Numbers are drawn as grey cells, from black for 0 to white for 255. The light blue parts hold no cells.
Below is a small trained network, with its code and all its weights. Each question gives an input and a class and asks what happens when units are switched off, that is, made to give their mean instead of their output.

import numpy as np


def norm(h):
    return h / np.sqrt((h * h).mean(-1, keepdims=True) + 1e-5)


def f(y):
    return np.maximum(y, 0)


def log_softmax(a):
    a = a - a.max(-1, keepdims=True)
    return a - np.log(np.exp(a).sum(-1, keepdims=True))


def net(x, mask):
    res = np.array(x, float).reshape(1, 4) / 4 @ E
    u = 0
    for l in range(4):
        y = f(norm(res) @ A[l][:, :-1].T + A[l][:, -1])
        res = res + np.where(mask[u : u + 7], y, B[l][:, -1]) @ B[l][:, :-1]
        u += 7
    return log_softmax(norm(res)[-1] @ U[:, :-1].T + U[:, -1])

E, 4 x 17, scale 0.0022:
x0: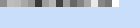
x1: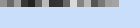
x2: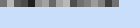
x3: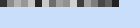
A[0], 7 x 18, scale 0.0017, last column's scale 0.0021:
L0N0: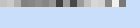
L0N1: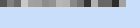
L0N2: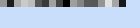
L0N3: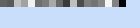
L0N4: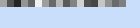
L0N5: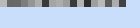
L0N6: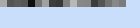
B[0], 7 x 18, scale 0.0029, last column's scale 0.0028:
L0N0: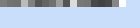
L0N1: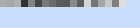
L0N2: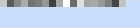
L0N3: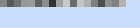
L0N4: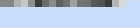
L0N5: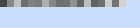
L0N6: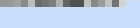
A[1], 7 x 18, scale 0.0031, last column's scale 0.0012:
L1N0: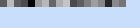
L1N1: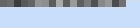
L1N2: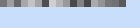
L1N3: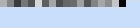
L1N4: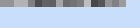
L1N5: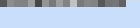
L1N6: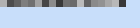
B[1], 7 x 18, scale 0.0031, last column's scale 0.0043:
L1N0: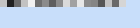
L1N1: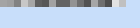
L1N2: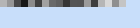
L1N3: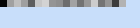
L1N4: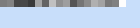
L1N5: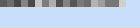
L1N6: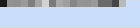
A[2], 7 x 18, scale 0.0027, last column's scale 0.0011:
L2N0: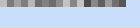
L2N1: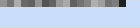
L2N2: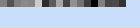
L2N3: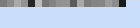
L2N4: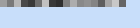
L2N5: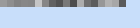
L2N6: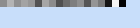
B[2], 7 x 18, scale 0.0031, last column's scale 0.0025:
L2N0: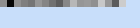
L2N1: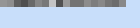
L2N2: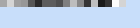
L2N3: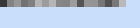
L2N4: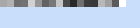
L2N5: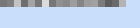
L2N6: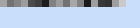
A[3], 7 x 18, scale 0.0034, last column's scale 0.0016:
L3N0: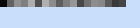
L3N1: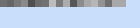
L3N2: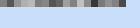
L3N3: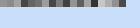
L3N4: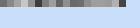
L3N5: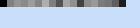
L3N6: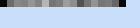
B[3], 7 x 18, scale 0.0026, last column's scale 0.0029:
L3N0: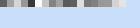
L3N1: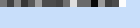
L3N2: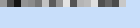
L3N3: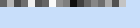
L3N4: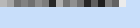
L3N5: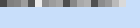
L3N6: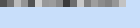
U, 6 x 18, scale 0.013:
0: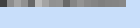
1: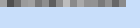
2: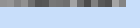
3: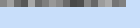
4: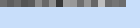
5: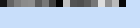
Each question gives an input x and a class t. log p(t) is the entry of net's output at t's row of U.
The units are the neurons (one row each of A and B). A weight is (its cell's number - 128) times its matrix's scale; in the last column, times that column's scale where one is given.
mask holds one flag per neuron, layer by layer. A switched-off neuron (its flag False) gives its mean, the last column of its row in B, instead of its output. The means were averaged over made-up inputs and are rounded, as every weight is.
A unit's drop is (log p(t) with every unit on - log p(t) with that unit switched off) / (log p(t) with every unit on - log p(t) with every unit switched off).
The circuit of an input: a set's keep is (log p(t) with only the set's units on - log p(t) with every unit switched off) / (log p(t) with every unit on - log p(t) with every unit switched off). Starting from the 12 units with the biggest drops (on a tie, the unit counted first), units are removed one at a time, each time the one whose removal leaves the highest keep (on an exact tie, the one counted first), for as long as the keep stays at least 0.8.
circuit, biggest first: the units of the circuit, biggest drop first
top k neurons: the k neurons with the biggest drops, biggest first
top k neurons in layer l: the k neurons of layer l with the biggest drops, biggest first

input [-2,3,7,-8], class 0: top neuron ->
[L1N3]
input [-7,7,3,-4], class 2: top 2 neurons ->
[L2N2, L1N1]
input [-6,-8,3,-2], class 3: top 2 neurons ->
[L1N2, L0N0]
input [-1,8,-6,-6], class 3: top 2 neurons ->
[L2N4, L3N3]
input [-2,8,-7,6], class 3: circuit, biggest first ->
[L3N3, L2N4]
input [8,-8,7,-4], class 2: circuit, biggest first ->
[L0N0, L2N6]
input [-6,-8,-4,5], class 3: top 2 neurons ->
[L1N2, L0N0]
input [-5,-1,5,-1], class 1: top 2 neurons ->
[L1N0, L0N0]
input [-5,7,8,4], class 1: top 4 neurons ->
[L1N0, L0N1, L1N2, L0N5]
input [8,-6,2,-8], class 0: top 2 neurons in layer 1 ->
[L1N3, L1N6]
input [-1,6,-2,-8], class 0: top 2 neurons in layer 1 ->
[L1N6, L1N3]
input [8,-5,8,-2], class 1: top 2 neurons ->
[L1N0, L0N4]
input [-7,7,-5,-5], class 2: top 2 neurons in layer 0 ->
[L0N1, L0N4]
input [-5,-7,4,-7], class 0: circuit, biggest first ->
[L1N3]
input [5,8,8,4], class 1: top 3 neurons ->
[L1N0, L0N1, L1N2]
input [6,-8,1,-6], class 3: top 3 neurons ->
[L1N2, L0N4, L1N1]
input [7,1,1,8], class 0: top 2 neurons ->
[L1N1, L3N0]
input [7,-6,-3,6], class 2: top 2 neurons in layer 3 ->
[L3N4, L3N1]
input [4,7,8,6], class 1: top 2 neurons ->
[L1N0, L0N1]
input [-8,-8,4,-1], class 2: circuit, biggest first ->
[L2N2]
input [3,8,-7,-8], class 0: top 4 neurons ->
[L1N6, L1N3, L1N2, L0N1]
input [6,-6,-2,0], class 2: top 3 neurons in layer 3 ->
[L3N4, L3N3, L3N1]
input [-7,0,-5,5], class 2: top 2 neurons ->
[L2N2, L1N0]
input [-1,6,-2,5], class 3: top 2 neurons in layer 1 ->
[L1N6, L1N3]
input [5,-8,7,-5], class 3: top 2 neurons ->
[L1N2, L0N2]
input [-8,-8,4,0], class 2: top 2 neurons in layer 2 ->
[L2N2, L2N4]
